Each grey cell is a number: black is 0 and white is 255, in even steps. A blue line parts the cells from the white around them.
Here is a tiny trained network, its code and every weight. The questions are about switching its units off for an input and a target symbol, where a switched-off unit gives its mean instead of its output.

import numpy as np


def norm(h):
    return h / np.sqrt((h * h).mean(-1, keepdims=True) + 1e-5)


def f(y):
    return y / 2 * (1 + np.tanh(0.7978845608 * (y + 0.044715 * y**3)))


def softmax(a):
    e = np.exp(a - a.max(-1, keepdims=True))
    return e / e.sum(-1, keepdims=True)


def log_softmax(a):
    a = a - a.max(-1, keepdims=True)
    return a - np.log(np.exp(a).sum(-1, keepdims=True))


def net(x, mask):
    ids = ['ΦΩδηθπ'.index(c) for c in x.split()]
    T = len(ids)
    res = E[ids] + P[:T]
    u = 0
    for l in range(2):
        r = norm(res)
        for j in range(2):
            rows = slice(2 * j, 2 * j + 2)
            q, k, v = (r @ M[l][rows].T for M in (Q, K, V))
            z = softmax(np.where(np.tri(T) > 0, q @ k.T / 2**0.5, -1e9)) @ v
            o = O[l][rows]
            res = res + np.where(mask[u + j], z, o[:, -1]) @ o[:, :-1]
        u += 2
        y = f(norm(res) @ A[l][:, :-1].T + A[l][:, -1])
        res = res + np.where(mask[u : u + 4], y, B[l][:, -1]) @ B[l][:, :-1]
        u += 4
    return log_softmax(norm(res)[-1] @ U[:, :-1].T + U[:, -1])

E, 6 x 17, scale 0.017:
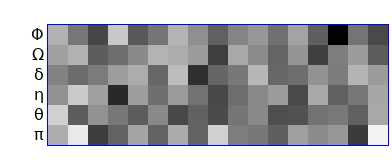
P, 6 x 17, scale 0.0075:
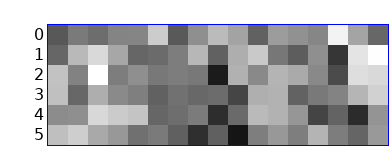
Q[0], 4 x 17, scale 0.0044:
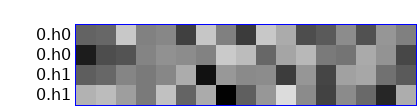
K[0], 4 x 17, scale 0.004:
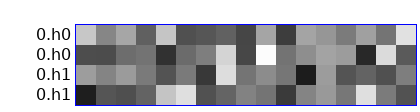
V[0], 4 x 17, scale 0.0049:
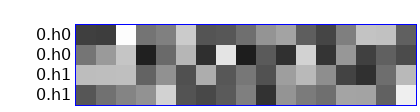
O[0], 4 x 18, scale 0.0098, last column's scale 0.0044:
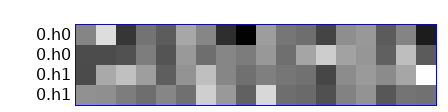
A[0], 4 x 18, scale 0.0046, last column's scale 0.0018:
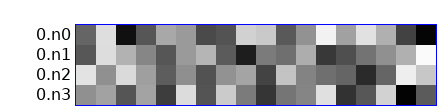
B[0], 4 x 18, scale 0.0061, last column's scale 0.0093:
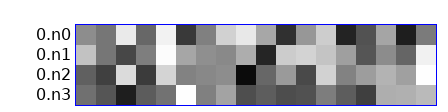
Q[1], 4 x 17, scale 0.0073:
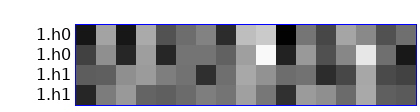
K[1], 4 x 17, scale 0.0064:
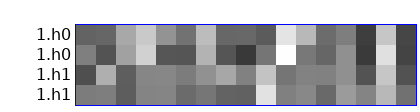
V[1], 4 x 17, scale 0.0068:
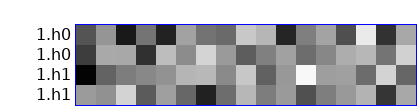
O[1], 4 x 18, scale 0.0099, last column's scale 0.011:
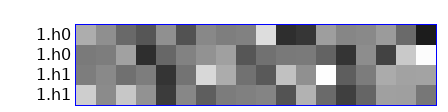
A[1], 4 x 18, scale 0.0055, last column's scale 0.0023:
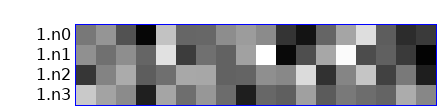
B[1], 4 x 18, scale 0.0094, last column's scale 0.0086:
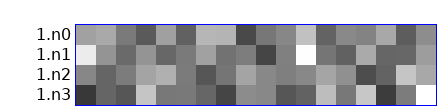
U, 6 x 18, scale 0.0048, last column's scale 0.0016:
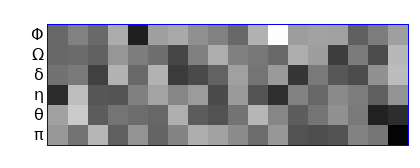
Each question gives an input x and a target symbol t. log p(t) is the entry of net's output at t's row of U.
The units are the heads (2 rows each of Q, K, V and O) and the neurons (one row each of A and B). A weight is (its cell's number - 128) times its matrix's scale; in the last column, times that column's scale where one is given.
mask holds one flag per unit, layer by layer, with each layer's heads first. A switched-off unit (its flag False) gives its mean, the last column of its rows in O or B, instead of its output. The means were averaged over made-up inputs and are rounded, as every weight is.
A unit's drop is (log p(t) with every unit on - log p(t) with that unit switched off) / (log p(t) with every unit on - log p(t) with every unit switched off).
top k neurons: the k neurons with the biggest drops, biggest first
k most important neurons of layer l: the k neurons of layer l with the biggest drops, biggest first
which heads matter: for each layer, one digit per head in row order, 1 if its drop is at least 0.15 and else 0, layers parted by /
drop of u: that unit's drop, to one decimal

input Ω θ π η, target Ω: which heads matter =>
11 / 10
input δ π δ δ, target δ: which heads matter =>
01 / 01
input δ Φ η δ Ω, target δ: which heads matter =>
11 / 01
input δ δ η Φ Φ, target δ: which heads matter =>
11 / 01
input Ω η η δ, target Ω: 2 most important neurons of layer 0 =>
[0.n2, 0.n1]
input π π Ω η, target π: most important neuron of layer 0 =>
[0.n1]
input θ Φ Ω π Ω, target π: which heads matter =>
10 / 01
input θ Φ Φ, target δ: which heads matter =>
00 / 01
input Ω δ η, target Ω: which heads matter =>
01 / 10
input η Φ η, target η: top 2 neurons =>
[0.n2, 1.n1]
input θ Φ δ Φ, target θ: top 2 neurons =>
[0.n2, 1.n1]
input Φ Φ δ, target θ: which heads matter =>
10 / 00
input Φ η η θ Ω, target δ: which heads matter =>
10 / 01
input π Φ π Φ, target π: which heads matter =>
10 / 00
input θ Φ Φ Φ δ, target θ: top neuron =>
[0.n2]
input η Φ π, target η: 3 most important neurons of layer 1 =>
[1.n3, 1.n1, 1.n2]
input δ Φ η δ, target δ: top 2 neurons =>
[1.n2, 0.n2]
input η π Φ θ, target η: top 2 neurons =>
[0.n2, 1.n3]
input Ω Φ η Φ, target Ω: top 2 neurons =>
[0.n2, 0.n1]
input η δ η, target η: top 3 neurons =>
[0.n2, 1.n1, 1.n3]
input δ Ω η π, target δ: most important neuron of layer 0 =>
[0.n1]
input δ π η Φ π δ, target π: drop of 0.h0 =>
0.7
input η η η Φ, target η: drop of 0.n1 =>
-0.2
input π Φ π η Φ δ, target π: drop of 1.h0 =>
0.0
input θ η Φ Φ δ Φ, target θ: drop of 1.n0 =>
0.0
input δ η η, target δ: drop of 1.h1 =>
0.3
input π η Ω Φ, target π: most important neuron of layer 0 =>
[0.n1]
